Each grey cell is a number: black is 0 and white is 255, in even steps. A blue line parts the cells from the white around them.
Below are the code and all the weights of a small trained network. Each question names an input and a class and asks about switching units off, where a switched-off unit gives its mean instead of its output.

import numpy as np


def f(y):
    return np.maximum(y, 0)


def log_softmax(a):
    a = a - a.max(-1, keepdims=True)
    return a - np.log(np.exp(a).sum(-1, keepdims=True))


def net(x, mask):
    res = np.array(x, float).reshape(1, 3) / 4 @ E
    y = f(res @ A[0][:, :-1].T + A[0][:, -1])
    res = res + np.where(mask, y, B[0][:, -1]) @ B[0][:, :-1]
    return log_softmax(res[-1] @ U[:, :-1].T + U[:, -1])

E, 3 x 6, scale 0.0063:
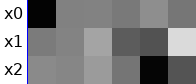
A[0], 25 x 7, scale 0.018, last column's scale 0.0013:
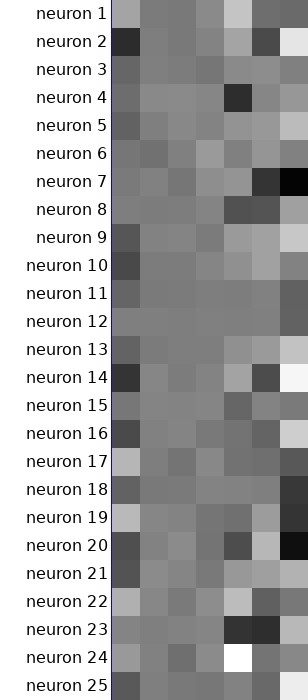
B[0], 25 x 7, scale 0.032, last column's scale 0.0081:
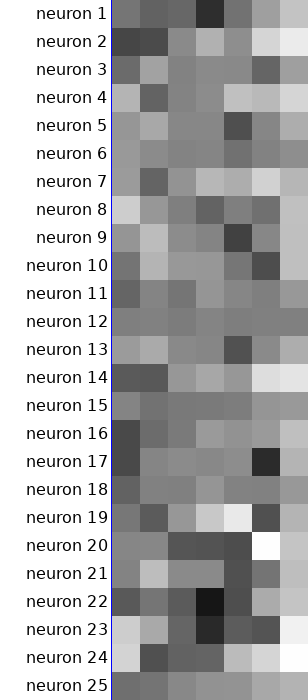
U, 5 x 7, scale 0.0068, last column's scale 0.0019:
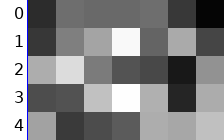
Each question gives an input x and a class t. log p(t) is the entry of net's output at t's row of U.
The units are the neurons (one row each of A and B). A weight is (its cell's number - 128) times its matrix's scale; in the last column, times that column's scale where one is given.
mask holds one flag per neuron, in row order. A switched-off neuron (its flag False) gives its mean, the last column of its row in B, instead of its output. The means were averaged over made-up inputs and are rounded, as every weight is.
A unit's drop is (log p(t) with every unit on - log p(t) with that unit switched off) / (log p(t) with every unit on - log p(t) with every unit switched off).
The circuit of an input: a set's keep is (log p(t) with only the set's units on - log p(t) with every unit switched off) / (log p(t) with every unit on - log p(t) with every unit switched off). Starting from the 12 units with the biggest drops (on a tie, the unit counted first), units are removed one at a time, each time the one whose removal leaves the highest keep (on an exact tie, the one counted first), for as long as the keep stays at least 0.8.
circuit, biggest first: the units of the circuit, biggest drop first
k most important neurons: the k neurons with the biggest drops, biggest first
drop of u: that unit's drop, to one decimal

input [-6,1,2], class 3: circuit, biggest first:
(neuron 19; neuron 24; neuron 20)
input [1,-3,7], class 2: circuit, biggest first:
(neuron 23)
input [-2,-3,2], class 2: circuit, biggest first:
(neuron 24; neuron 2)
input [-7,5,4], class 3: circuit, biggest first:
(neuron 19; neuron 24)
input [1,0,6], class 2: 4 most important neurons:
(neuron 24; neuron 23; neuron 2; neuron 14)
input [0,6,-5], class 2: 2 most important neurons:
(neuron 2; neuron 14)
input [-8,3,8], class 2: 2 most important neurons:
(neuron 23; neuron 24)
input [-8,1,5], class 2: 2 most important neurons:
(neuron 23; neuron 2)
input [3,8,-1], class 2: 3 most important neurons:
(neuron 2; neuron 14; neuron 7)
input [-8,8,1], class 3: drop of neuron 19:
0.2
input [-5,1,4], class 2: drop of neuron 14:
0.1
